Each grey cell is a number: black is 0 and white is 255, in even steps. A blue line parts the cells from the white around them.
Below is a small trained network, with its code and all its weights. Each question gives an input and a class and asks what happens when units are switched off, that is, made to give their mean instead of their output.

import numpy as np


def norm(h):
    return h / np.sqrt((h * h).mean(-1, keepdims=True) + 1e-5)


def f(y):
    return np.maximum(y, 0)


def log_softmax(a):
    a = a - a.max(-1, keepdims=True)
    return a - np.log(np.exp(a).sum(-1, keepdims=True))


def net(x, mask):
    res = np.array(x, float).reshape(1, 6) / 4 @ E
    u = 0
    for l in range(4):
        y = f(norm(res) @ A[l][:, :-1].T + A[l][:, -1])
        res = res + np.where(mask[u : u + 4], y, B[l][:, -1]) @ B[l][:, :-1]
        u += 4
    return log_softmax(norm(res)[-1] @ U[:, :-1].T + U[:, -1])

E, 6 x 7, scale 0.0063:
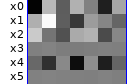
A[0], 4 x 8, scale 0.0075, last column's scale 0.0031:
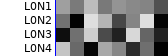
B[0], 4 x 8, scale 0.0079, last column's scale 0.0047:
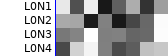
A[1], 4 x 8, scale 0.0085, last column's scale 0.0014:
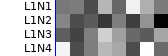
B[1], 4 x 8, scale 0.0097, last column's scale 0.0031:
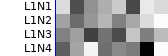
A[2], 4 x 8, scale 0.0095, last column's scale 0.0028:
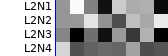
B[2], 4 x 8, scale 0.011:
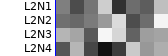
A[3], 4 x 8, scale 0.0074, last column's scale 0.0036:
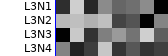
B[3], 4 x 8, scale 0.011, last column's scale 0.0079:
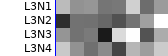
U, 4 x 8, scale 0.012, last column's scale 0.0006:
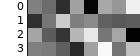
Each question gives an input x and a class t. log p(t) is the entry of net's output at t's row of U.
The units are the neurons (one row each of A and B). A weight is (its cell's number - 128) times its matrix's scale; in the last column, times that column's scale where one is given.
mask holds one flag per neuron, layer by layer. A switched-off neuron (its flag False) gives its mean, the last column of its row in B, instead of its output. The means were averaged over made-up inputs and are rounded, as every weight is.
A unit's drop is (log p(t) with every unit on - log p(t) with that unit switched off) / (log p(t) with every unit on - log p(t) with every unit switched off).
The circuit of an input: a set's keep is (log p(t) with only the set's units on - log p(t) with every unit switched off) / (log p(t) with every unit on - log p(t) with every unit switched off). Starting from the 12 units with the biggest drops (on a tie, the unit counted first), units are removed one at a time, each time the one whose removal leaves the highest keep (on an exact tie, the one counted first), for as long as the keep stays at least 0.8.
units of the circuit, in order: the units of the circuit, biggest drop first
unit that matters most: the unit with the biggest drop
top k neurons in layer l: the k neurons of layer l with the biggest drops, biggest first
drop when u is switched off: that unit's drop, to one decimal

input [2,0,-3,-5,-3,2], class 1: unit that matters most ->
L0N3
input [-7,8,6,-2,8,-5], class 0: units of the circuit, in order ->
(L2N1; L2N2)
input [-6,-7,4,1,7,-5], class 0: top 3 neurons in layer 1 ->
(L1N1; L1N4; L1N3)
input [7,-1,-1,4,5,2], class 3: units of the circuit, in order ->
(L3N3; L2N1)
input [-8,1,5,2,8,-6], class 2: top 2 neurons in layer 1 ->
(L1N2; L1N3)
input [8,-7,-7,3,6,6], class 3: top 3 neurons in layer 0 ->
(L0N4; L0N1; L0N2)
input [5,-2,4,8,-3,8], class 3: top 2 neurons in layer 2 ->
(L2N1; L2N3)
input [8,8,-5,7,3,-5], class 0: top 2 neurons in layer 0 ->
(L0N4; L0N2)
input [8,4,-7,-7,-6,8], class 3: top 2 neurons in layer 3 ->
(L3N3; L3N1)
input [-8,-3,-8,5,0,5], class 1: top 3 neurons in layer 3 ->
(L3N3; L3N4; L3N1)
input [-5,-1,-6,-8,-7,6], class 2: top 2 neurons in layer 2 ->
(L2N2; L2N1)
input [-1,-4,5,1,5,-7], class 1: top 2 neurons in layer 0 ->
(L0N4; L0N1)
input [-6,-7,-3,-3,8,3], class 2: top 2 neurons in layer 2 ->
(L2N3; L2N1)
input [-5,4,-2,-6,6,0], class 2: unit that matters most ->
L2N3
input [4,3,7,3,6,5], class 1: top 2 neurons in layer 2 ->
(L2N4; L2N2)
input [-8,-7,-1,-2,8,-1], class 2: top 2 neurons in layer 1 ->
(L1N2; L1N3)
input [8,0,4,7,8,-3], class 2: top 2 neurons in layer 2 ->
(L2N3; L2N4)
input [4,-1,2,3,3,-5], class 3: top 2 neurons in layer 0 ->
(L0N1; L0N3)
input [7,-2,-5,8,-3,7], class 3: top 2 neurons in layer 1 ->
(L1N4; L1N3)
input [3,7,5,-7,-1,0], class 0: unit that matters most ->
L2N1
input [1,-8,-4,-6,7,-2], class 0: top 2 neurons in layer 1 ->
(L1N1; L1N3)
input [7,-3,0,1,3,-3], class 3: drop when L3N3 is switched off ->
0.4
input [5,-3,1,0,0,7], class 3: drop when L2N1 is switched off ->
0.3
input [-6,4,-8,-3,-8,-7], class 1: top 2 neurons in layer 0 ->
(L0N3; L0N1)
